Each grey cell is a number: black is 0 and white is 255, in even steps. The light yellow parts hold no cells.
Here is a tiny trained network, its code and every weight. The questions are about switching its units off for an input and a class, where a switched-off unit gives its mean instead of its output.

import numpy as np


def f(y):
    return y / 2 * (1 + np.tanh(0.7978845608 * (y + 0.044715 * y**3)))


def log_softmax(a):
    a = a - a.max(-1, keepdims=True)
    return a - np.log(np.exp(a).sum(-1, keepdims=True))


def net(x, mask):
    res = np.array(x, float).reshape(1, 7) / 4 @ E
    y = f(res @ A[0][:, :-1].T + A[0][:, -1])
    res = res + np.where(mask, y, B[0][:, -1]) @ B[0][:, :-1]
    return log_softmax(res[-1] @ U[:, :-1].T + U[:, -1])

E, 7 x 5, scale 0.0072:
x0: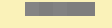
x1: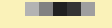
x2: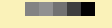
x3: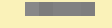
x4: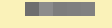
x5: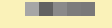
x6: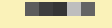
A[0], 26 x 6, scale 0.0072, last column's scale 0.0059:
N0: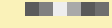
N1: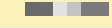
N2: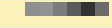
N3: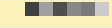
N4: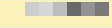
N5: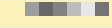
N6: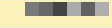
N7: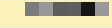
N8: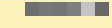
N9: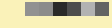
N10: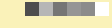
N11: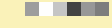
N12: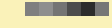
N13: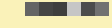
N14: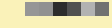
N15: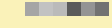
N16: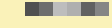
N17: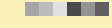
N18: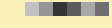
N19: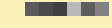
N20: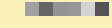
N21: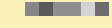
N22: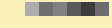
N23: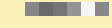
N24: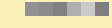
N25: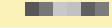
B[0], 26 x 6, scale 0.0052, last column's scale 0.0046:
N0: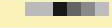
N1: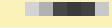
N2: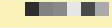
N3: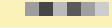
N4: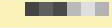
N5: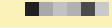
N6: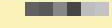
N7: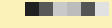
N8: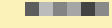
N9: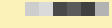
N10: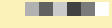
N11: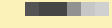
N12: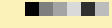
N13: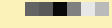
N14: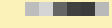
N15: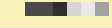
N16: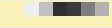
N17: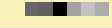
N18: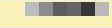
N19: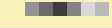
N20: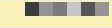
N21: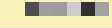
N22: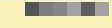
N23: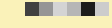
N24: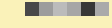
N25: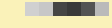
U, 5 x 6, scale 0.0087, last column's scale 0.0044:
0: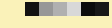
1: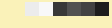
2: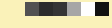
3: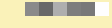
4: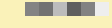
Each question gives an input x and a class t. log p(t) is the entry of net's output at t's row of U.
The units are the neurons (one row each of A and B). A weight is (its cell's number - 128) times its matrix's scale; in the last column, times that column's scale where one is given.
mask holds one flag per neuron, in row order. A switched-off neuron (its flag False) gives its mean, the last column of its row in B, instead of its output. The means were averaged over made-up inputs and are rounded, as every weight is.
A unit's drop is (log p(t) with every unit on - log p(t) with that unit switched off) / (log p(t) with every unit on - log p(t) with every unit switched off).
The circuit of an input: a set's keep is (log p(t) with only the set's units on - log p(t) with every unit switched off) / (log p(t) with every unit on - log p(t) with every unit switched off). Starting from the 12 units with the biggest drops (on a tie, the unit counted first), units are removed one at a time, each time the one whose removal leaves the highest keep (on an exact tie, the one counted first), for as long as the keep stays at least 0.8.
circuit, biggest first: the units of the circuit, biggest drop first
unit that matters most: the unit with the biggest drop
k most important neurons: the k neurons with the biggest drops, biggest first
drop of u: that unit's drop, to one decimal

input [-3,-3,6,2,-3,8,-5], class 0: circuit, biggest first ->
N12; N2
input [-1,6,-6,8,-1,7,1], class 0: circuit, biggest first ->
N23; N5; N21
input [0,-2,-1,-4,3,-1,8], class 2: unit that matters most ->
N13
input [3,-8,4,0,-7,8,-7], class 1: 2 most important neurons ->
N0; N1
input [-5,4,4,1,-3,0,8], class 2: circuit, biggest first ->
N13; N19
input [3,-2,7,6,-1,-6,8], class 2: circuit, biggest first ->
N13; N19
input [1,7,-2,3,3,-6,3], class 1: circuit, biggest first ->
N9; N14
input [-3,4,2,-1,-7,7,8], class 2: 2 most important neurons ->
N13; N19
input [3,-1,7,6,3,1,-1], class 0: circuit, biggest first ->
N12; N7
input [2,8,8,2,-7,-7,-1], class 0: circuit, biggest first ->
N7; N12
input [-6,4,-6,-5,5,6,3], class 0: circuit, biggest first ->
N23; N5; N21
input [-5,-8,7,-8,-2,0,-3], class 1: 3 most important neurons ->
N0; N16; N25
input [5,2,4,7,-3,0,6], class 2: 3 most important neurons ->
N13; N19; N23
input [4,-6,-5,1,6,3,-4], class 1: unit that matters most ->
N1
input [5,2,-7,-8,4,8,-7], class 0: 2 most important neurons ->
N23; N5
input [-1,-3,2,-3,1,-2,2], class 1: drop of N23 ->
0.2
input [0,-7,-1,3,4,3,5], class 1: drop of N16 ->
0.1
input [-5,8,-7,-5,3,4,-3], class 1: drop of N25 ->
-0.1
